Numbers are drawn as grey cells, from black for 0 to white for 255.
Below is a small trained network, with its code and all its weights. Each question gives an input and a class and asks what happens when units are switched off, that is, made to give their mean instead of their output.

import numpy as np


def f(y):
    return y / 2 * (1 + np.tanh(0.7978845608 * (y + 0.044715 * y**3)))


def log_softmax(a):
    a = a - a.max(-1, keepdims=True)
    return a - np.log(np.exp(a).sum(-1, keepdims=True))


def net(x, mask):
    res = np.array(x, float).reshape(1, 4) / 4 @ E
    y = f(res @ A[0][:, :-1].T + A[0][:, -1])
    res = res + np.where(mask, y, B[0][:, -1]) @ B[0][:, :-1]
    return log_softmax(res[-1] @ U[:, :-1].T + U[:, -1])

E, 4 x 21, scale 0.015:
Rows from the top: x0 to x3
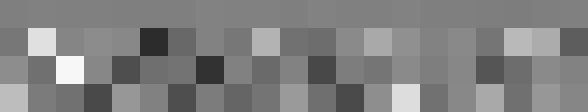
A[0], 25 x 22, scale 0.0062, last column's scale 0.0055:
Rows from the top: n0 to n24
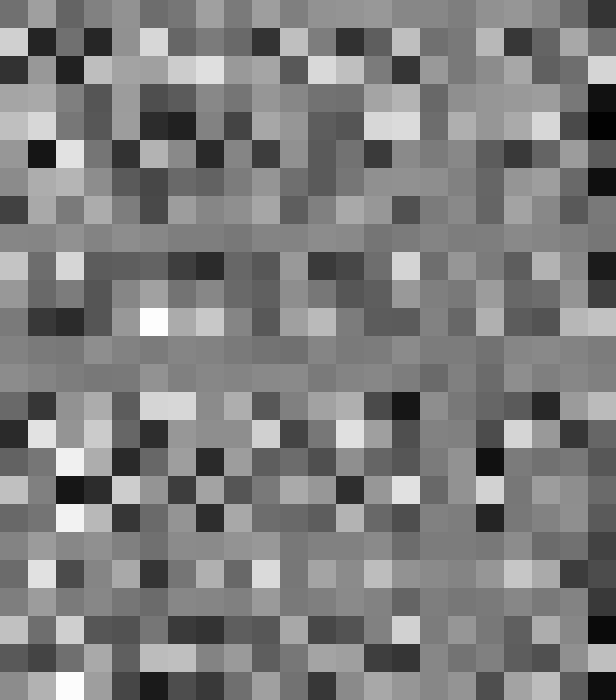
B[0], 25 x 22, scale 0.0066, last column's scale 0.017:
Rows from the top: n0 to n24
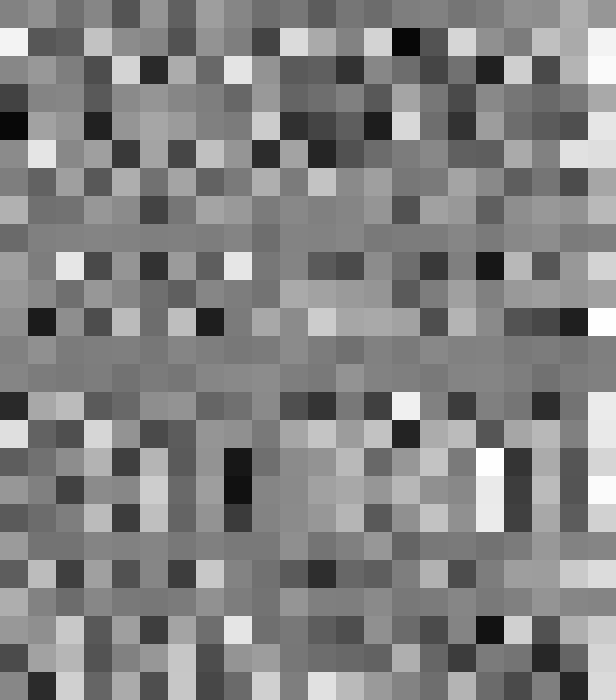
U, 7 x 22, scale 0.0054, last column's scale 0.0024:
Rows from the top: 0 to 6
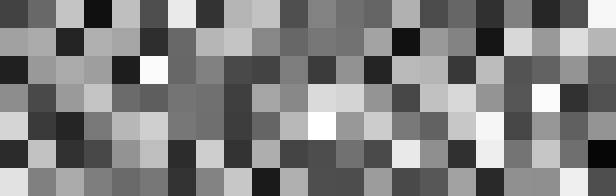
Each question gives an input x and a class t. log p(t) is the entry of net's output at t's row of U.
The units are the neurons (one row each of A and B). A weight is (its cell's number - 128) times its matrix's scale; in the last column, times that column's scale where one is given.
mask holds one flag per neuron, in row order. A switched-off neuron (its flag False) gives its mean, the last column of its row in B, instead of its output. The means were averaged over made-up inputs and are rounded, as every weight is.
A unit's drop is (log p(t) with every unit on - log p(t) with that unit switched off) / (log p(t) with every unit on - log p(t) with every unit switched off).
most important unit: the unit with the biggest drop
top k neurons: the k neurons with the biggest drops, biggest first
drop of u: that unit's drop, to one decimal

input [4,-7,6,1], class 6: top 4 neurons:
[n1; n9; n22; n4]
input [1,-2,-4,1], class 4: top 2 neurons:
[n4; n9]
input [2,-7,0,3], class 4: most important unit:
n11
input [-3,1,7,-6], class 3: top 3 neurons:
[n24; n15; n4]
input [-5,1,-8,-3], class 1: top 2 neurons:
[n4; n20]
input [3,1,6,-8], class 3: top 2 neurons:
[n15; n24]
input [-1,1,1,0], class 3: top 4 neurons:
[n2; n14; n4; n5]
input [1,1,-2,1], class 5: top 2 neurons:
[n1; n15]
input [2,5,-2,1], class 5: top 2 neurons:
[n4; n1]
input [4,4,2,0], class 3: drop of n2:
0.4
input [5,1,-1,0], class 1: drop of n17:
0.3
